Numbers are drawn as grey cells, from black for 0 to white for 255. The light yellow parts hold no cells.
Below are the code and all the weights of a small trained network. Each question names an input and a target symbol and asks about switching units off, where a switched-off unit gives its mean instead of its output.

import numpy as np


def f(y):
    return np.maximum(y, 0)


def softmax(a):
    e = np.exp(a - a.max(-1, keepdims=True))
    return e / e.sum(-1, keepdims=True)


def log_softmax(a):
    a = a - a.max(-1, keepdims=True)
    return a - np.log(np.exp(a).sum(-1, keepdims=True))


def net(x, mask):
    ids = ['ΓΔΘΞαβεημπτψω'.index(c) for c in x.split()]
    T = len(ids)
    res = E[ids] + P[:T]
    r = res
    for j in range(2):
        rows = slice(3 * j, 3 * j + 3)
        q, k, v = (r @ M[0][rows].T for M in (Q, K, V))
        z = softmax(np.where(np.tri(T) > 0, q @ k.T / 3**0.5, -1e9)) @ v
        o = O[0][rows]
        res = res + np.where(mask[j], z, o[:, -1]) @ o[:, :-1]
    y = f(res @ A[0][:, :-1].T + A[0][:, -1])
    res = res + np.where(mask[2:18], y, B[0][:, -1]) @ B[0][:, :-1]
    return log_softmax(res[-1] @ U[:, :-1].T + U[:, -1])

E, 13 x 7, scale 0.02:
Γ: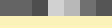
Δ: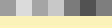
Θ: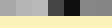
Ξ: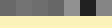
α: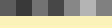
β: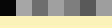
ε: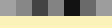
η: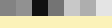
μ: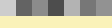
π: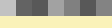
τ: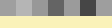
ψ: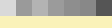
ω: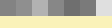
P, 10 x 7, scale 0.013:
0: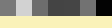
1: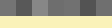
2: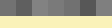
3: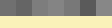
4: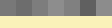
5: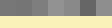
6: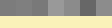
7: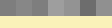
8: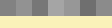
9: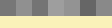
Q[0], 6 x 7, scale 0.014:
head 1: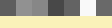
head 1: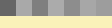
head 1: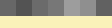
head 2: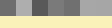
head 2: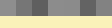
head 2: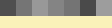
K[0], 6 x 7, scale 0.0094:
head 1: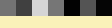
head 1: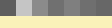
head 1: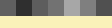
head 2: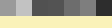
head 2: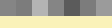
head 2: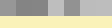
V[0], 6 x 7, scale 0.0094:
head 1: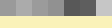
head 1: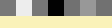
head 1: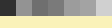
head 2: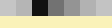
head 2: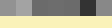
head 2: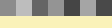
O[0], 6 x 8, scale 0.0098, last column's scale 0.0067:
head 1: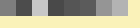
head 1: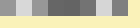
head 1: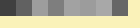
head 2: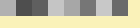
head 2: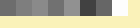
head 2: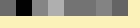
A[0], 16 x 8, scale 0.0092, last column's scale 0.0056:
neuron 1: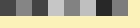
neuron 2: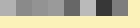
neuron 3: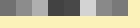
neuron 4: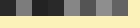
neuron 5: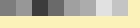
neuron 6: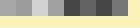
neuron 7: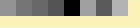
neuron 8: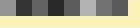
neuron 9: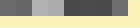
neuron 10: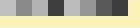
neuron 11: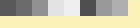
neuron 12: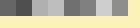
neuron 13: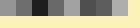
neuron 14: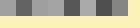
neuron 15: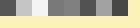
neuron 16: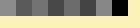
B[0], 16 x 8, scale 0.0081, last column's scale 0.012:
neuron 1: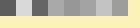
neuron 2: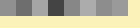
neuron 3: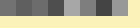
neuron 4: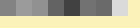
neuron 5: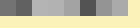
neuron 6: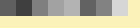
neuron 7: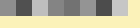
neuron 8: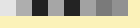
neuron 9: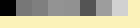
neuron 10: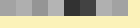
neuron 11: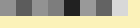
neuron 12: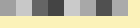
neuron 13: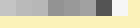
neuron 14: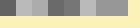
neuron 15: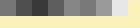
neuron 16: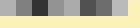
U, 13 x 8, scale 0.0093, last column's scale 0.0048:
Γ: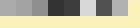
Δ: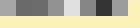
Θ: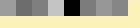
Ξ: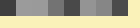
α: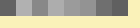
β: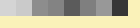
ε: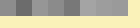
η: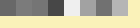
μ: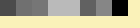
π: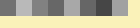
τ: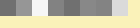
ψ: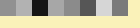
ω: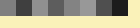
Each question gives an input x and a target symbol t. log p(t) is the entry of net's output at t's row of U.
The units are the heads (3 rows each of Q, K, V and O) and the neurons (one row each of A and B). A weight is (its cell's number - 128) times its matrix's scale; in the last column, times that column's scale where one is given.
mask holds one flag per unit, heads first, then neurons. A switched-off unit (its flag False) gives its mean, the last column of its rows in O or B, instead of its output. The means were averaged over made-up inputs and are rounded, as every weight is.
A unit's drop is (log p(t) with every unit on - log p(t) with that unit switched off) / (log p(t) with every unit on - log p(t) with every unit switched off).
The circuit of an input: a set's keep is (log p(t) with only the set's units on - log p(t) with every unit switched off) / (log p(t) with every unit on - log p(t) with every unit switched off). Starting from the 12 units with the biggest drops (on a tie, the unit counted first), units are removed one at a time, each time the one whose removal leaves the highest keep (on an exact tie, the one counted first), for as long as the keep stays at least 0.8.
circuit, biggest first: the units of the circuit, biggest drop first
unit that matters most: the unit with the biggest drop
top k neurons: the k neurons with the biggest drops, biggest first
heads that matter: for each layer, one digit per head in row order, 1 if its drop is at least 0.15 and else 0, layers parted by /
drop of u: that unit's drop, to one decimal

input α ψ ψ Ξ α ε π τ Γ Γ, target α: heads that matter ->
10
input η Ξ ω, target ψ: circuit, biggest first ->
head 1; neuron 15
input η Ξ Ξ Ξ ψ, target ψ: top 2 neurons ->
neuron 15; neuron 10
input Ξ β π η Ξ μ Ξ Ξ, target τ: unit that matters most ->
neuron 11
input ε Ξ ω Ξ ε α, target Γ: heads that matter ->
00
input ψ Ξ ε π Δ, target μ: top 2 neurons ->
neuron 9; neuron 6
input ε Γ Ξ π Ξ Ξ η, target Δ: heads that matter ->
01
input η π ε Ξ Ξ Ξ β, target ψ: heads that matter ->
10
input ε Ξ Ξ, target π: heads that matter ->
01
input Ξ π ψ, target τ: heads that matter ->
10
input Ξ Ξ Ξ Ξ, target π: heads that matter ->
01
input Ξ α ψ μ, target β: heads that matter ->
00
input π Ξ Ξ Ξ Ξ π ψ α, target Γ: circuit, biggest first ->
neuron 8; neuron 6
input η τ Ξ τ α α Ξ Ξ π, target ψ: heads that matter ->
10
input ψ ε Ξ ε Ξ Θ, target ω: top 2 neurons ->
neuron 7; neuron 3
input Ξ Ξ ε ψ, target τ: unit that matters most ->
neuron 10
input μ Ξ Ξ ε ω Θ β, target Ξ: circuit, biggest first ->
neuron 11; head 1; neuron 13; neuron 4
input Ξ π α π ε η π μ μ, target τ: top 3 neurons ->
neuron 11; neuron 5; neuron 16
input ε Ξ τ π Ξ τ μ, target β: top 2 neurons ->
neuron 10; neuron 9
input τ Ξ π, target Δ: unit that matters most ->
head 1
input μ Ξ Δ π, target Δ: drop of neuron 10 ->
0.1
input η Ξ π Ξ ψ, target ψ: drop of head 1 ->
0.7
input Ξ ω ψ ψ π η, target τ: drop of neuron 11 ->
0.0
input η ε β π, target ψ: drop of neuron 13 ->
0.2
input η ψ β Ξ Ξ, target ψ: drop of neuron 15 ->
0.4
